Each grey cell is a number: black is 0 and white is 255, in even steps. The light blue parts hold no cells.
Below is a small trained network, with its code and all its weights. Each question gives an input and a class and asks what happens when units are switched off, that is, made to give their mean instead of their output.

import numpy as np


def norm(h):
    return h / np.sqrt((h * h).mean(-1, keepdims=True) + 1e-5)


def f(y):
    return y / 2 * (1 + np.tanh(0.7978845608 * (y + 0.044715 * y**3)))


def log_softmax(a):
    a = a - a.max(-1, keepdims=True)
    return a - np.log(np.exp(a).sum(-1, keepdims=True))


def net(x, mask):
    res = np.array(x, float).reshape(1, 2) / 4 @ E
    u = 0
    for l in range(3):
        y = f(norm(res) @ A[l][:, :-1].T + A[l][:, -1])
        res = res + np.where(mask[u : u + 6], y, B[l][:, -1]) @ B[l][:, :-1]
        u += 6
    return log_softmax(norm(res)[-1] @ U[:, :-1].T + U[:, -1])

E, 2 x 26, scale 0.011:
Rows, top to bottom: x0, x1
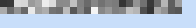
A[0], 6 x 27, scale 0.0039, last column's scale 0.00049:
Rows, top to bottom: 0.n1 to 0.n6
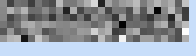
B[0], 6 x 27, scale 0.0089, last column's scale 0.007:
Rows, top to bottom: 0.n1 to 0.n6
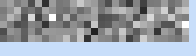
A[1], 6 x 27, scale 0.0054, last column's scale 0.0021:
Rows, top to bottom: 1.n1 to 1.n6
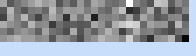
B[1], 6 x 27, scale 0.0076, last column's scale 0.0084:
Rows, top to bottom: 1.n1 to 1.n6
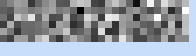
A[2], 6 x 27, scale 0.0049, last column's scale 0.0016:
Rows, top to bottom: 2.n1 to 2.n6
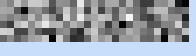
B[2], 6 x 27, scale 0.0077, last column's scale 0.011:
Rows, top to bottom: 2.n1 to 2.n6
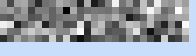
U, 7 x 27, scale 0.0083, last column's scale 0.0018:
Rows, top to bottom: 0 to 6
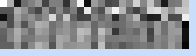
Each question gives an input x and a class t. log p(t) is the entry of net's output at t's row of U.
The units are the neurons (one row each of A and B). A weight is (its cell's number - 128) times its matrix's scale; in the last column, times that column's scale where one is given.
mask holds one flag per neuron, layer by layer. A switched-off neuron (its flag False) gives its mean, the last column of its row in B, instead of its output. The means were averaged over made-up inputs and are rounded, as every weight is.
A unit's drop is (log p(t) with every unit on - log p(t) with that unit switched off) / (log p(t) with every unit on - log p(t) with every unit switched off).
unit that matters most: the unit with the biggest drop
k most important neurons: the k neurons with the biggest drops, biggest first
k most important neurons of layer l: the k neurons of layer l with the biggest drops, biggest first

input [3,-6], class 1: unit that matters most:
1.n3
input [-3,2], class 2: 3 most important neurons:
(1.n2 2.n4 0.n4)
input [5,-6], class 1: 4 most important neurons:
(1.n3 2.n5 0.n6 0.n1)
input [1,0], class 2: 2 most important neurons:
(2.n6 1.n4)
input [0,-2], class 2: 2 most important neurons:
(0.n2 1.n4)
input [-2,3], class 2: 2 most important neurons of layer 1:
(1.n2 1.n3)
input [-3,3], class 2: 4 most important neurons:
(1.n2 0.n5 2.n4 0.n4)
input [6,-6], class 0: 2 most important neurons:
(2.n4 0.n5)
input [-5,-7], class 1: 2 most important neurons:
(0.n4 2.n4)
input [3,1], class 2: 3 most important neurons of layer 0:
(0.n4 0.n1 0.n6)
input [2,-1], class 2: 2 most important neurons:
(1.n4 2.n6)
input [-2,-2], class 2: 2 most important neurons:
(1.n2 2.n4)
